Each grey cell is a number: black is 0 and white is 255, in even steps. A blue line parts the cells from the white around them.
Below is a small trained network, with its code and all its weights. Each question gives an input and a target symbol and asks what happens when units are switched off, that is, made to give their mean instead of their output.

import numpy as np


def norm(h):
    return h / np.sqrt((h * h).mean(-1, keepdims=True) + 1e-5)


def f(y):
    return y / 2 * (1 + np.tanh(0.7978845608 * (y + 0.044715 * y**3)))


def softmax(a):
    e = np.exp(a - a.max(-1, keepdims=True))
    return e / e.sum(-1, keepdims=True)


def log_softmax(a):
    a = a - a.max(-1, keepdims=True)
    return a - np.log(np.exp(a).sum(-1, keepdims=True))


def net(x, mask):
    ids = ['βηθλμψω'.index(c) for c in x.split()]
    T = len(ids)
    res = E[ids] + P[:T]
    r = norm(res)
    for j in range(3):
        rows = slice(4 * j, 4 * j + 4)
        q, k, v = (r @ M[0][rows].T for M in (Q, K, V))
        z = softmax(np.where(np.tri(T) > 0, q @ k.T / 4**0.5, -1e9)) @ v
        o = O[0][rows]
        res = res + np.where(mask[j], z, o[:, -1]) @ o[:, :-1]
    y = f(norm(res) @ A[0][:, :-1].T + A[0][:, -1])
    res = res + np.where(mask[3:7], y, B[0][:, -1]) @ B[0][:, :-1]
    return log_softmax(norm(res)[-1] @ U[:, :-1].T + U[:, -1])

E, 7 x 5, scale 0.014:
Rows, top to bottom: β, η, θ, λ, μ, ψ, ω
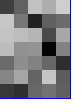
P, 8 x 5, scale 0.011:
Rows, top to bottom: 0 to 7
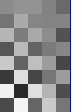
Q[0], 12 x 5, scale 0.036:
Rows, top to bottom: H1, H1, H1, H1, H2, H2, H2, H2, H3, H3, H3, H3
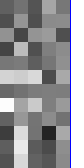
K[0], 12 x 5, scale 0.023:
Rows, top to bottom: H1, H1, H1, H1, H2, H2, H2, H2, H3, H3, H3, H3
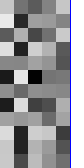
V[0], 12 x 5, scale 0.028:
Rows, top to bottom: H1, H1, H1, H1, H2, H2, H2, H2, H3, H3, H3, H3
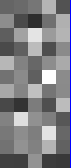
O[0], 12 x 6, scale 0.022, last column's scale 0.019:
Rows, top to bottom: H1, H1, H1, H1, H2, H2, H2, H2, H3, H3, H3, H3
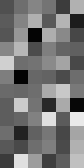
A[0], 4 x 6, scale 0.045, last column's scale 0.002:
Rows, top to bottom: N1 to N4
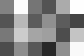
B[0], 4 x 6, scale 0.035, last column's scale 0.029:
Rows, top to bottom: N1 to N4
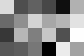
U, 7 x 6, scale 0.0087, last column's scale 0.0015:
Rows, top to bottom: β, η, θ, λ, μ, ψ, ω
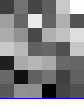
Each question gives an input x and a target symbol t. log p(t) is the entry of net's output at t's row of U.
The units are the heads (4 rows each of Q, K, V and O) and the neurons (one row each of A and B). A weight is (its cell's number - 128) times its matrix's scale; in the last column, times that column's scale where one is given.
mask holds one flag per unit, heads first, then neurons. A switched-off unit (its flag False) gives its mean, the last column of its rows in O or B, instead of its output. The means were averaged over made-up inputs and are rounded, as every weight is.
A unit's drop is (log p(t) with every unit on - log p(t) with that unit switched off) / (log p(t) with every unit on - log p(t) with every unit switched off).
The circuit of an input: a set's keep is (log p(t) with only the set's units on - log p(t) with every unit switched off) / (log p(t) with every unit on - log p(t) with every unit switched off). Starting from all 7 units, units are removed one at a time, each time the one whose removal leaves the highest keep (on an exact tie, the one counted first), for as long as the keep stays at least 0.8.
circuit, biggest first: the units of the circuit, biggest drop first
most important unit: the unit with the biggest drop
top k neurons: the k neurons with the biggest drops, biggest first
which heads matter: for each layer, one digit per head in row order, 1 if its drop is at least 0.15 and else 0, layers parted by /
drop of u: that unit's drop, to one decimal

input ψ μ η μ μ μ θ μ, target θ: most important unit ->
H3
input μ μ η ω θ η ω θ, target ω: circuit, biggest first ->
H3, N4
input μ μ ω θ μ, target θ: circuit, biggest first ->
H3, H1
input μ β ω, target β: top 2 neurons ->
N4, N2
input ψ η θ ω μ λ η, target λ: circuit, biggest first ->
N1, H2
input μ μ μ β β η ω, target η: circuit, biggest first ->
H1, N3
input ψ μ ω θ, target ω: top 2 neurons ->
N1, N4
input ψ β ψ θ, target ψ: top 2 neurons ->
N2, N3
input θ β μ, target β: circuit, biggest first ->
H2, H1, N4
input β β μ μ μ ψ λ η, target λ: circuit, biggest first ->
N1, H3
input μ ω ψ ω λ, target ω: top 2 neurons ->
N1, N4
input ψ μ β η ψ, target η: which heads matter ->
100
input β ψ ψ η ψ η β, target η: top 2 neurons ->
N3, N1
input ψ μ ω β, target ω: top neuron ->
N1
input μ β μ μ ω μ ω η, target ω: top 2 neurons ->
N1, N4
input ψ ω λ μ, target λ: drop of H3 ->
0.1
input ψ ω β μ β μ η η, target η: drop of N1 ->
0.1
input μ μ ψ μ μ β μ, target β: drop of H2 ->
0.5
